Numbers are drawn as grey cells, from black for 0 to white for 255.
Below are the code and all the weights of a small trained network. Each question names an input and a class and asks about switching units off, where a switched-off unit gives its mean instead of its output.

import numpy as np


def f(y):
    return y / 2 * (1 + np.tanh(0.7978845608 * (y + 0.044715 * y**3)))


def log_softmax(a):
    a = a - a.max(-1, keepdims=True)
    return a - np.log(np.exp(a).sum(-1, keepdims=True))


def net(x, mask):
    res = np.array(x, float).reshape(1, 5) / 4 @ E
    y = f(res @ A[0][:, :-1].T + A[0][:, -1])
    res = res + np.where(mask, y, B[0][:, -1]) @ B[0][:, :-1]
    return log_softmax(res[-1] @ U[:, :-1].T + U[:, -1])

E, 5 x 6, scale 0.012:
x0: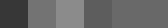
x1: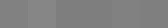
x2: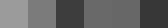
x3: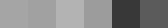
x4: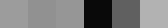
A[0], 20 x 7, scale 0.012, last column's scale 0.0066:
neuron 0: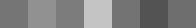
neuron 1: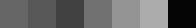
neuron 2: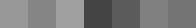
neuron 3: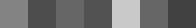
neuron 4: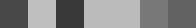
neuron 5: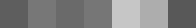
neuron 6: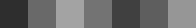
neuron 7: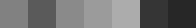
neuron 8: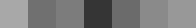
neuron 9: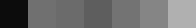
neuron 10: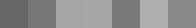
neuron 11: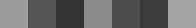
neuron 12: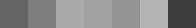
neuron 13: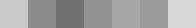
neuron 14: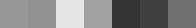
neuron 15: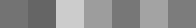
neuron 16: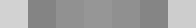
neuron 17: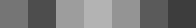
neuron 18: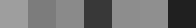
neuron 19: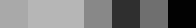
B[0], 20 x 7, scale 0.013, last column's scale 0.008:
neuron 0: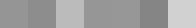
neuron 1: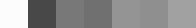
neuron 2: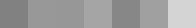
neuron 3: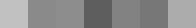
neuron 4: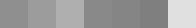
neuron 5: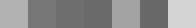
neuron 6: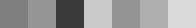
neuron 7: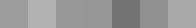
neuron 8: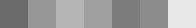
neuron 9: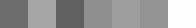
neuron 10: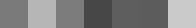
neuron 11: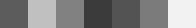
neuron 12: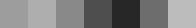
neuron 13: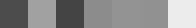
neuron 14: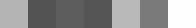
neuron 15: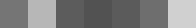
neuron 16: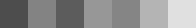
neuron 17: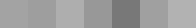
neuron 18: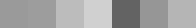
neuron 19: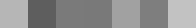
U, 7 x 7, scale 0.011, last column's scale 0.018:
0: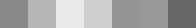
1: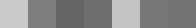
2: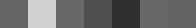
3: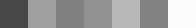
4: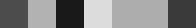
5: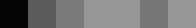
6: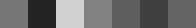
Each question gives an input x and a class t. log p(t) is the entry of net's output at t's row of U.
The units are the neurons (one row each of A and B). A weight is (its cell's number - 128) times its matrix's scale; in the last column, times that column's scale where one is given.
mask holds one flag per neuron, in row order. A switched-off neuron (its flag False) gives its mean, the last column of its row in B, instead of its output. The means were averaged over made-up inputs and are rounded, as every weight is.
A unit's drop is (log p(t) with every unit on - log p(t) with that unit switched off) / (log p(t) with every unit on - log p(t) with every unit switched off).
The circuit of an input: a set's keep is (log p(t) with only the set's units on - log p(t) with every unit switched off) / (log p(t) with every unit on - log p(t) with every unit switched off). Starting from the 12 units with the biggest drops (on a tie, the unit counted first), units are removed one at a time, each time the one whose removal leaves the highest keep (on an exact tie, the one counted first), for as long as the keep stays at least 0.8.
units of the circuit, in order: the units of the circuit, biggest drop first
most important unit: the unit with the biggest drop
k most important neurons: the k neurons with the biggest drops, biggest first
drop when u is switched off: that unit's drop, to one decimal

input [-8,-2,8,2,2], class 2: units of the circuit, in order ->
[neuron 11]
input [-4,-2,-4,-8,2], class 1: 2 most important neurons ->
[neuron 1; neuron 5]
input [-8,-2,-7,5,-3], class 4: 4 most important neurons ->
[neuron 16; neuron 13; neuron 11; neuron 14]
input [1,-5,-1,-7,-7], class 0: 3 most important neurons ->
[neuron 4; neuron 14; neuron 17]
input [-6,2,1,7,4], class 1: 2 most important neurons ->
[neuron 14; neuron 19]
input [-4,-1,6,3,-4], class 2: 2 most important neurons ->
[neuron 11; neuron 6]
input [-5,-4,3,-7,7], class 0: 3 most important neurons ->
[neuron 18; neuron 8; neuron 14]
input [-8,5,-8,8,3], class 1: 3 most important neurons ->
[neuron 14; neuron 19; neuron 11]
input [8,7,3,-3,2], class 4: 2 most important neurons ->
[neuron 6; neuron 9]
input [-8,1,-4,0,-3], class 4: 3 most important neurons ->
[neuron 13; neuron 16; neuron 11]
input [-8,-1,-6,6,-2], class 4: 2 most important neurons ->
[neuron 16; neuron 13]
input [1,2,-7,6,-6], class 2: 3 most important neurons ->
[neuron 15; neuron 10; neuron 12]
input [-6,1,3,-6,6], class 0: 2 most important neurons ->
[neuron 18; neuron 8]
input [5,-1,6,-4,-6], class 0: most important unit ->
neuron 4
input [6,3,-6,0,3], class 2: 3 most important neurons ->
[neuron 15; neuron 12; neuron 10]
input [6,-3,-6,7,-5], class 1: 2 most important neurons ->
[neuron 14; neuron 11]
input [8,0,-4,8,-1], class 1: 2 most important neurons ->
[neuron 14; neuron 19]
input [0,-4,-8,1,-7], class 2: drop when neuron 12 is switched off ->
0.4
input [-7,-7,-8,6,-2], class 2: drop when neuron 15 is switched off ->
0.2
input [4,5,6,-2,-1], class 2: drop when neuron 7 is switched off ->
0.0
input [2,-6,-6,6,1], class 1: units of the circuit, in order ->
[neuron 14]
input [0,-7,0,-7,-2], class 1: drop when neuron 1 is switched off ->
0.1
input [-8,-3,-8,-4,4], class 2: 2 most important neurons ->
[neuron 12; neuron 10]
